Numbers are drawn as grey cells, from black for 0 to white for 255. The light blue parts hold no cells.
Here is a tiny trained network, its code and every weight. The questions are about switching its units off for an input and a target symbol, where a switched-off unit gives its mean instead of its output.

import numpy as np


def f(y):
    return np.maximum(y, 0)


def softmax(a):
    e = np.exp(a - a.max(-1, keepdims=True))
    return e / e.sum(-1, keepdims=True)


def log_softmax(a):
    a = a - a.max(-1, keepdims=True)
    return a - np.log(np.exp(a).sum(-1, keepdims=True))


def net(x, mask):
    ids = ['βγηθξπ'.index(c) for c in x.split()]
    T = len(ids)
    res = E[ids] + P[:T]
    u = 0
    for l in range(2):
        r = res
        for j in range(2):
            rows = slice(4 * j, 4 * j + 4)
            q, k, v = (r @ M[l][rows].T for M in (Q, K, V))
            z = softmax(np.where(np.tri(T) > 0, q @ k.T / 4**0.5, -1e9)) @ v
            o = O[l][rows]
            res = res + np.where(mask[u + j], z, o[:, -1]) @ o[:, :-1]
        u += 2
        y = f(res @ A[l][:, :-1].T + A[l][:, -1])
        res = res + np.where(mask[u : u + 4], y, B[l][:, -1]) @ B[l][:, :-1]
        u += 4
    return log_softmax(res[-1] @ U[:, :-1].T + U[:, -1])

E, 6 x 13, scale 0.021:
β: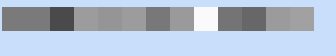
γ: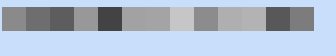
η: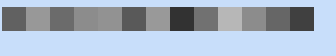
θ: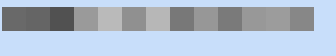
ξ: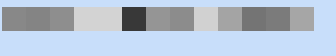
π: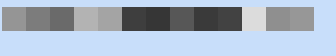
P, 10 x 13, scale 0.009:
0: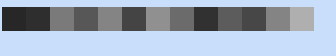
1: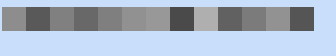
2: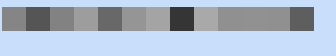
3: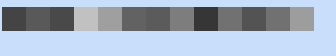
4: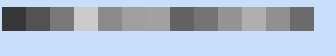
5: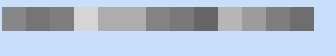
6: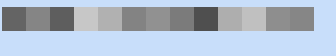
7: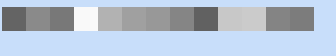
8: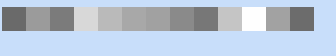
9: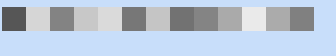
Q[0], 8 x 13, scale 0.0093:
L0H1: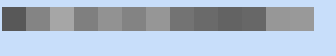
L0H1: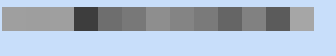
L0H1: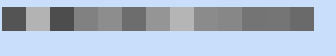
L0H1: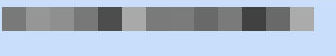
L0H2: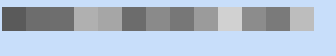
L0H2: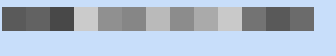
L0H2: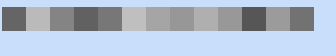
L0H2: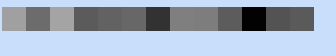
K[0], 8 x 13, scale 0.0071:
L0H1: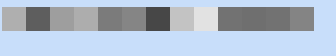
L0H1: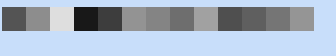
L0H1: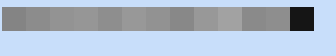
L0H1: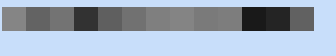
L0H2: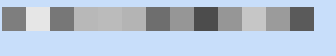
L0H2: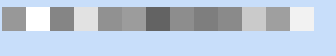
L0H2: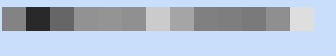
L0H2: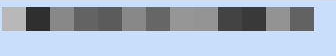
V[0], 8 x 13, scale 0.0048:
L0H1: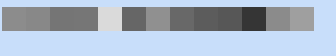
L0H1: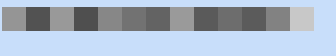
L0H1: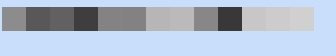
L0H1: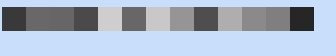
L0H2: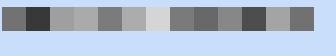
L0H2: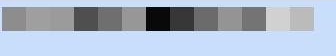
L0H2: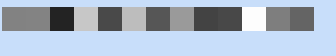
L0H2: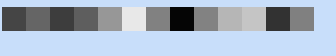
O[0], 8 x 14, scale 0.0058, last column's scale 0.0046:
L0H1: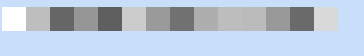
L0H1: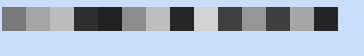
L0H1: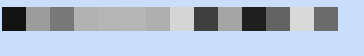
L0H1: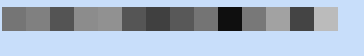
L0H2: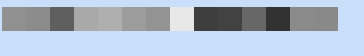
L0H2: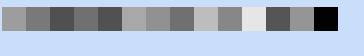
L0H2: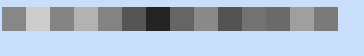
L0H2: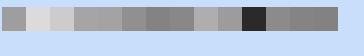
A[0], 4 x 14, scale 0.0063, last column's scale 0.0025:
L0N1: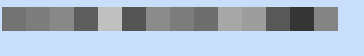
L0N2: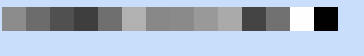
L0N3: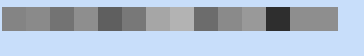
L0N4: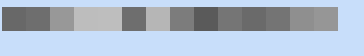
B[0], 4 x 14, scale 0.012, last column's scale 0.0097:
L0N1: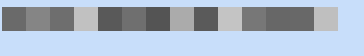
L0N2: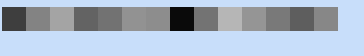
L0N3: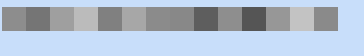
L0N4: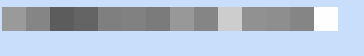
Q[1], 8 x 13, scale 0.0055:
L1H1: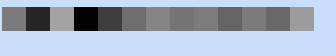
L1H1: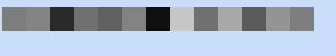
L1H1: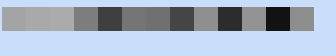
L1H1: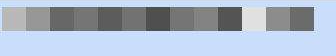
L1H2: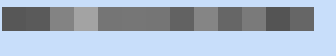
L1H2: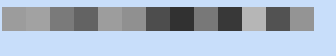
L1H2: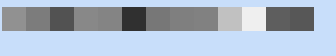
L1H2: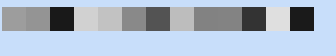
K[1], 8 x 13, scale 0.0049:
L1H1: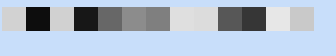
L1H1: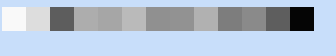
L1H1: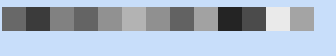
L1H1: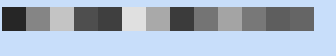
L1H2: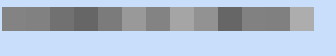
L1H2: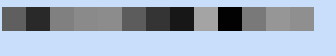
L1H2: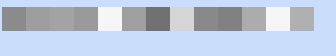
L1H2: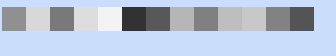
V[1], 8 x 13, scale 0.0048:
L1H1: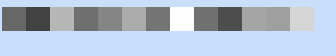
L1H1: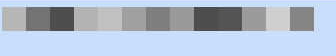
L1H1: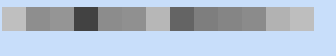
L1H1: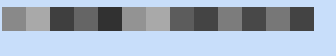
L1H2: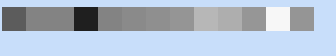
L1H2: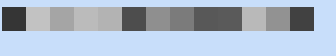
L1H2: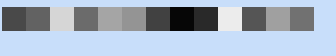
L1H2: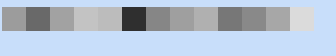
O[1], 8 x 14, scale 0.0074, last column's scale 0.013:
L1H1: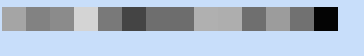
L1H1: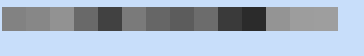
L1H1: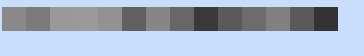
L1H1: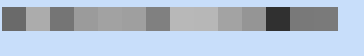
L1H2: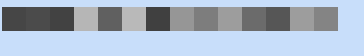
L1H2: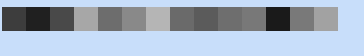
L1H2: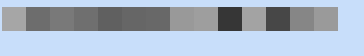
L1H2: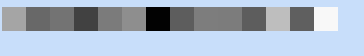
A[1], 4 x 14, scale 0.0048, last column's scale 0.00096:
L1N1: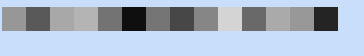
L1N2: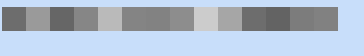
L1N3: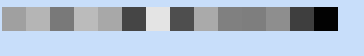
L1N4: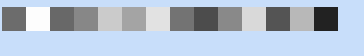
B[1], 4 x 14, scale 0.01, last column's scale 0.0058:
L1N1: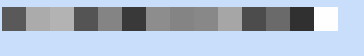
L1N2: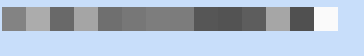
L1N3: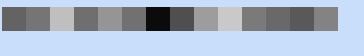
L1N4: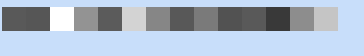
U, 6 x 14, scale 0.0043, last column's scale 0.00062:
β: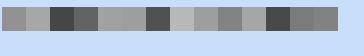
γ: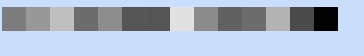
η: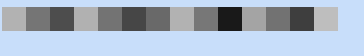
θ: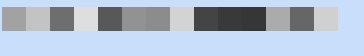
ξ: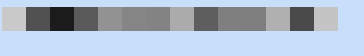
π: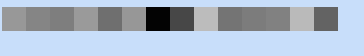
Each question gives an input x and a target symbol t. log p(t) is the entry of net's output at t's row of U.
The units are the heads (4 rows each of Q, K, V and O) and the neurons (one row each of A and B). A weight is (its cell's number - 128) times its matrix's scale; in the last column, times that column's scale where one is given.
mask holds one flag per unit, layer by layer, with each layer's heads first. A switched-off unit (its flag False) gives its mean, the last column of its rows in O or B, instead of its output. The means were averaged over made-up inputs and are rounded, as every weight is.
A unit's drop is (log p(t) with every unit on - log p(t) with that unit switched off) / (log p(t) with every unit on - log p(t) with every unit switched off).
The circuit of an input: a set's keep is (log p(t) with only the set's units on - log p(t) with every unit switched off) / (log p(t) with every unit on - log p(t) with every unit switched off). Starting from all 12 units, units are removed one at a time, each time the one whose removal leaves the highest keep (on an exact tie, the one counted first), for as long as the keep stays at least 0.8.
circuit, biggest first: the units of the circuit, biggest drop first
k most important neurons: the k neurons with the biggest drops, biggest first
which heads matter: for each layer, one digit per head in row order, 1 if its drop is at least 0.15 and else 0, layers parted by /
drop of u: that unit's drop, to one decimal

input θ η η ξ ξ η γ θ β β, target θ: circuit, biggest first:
L1N2, L0H2
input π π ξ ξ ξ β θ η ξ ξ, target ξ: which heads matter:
11 / 01
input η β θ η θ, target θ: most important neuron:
L1N4
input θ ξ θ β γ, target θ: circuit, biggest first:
L0N3, L0H2
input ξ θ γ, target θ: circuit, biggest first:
L0N3, L1H1, L1H2
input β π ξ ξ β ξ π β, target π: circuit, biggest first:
L0H2, L1H1
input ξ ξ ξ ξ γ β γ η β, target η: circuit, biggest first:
L1H2, L0H1, L0N1
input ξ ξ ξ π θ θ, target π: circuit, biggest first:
L0H2, L1H1
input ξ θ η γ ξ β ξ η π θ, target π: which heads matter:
01 / 00
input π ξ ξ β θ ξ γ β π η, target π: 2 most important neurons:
L1N4, L1N1
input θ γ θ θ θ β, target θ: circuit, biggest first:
L0H2, L0H1, L1N2
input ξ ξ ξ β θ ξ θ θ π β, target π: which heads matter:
01 / 10
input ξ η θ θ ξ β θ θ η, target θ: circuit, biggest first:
L0H2, L0N1
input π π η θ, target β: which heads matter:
00 / 10
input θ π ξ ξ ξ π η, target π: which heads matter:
01 / 00
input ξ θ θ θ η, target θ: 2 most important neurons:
L1N4, L1N2
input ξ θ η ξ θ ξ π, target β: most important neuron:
L0N1
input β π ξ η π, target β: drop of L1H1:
0.6
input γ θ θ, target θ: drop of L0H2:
0.4
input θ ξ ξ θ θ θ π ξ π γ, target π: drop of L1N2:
0.2
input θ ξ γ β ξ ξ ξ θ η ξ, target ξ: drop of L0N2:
0.0
